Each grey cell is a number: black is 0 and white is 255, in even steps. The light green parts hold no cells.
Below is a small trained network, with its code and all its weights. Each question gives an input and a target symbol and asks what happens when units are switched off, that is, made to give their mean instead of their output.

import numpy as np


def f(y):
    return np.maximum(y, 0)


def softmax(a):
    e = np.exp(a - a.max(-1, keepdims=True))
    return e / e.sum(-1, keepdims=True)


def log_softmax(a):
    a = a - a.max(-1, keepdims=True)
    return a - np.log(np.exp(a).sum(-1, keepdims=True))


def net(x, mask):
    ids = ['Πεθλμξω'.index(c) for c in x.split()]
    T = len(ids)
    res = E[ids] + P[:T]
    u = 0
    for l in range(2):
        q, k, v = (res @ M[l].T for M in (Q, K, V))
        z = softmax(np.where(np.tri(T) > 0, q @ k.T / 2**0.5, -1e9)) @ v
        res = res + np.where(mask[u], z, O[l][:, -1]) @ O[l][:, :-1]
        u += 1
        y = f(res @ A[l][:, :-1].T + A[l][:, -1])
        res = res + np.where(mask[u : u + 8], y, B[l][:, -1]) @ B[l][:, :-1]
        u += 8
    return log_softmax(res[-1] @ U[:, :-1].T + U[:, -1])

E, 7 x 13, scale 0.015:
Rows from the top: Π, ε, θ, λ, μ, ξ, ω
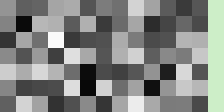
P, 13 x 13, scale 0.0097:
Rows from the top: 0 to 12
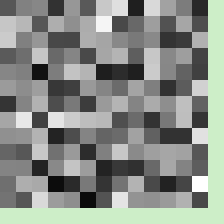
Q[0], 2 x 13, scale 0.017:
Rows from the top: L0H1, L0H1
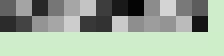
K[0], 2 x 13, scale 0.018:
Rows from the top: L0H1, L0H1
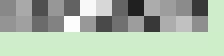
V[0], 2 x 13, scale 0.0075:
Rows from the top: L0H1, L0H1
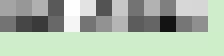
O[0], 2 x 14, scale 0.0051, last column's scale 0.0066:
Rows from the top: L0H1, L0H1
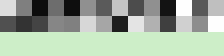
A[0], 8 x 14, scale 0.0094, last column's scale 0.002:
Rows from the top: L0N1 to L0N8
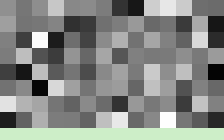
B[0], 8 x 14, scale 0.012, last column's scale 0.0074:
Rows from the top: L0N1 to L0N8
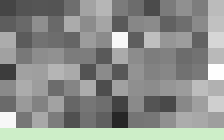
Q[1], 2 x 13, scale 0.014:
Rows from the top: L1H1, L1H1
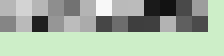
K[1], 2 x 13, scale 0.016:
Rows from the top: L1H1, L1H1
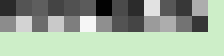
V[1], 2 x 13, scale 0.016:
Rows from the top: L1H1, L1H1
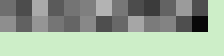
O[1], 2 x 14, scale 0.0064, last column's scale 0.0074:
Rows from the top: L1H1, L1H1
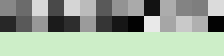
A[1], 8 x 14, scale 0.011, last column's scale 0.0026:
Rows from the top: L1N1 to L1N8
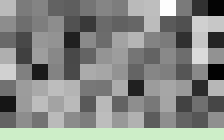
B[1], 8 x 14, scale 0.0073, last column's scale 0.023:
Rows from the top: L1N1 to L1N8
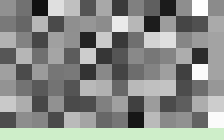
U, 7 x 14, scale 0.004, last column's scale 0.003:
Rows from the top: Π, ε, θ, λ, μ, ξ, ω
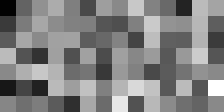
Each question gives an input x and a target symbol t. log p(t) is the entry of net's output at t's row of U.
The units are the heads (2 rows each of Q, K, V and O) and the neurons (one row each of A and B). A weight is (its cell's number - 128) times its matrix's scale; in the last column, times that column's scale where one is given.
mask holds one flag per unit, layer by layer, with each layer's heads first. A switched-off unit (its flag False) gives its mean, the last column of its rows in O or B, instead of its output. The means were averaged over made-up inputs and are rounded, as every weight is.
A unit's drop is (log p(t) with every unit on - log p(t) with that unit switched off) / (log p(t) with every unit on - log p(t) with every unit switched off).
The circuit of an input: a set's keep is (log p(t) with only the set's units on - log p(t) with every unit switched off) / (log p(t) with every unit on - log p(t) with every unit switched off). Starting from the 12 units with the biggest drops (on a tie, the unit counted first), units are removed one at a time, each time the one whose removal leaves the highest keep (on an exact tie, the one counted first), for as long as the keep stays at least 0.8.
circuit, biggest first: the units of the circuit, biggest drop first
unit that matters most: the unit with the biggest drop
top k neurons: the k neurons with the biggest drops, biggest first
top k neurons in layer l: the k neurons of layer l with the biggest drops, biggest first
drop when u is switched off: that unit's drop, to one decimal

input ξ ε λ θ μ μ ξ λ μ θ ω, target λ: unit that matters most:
L0H1
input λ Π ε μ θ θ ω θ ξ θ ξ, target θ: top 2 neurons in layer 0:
[L0N6 L0N3]
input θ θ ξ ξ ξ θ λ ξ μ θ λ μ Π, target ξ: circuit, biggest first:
[L0H1 L1N7]
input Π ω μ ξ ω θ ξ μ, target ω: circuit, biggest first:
[L1H1 L1N2]
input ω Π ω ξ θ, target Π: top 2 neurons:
[L0N6 L1N2]
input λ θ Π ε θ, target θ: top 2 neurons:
[L1N8 L0N6]
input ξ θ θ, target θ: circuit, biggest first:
[L0H1 L1H1 L1N8 L1N3]
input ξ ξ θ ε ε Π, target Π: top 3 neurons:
[L1N2 L1N8 L0N7]
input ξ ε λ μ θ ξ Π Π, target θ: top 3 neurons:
[L1N8 L0N6 L1N5]
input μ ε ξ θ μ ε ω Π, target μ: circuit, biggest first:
[L0N1 L1H1]
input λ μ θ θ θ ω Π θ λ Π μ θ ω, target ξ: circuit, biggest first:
[L0H1 L1N7 L1N5]
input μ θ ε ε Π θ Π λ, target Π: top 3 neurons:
[L0N6 L1N5 L1N2]
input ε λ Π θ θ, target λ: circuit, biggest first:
[L0H1 L1N5 L0N5]
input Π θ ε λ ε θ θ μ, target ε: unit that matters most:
L1H1
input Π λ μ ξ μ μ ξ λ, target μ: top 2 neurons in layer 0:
[L0N1 L0N3]
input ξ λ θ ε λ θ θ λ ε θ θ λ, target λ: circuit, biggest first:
[L0H1 L1N8]
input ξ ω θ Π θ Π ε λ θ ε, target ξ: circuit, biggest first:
[L0H1 L1N7]
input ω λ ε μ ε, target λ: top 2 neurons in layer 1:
[L1N5 L1N8]
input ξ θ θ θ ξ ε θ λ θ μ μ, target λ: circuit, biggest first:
[L0H1 L1N8]
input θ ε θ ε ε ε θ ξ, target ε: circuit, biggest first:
[L1H1]
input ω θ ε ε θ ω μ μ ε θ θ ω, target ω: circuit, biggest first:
[L0N3 L0H1]
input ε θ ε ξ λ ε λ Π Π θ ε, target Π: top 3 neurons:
[L0N6 L1N2 L1N5]
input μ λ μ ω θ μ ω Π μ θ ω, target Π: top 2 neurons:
[L0N6 L1N2]
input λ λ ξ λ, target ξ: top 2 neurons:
[L1N7 L1N5]
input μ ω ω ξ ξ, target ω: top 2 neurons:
[L1N2 L0N4]
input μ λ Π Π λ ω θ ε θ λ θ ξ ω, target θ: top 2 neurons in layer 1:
[L1N7 L1N8]
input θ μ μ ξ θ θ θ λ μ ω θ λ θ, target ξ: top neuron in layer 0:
[L0N5]
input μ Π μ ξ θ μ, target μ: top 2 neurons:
[L0N7 L1N8]
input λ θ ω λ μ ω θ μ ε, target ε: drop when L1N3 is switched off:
0.2
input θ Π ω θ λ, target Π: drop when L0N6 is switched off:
0.4
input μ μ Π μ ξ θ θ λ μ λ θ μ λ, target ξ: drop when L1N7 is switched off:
0.3
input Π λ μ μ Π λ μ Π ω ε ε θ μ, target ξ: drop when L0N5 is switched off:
0.1
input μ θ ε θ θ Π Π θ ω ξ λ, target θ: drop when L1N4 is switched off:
0.0
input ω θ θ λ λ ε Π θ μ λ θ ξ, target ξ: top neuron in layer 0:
[L0N3]
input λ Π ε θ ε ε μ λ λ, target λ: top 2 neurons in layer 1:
[L1N5 L1N8]
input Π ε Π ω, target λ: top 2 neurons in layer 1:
[L1N1 L1N8]
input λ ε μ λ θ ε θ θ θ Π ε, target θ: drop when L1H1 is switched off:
0.8
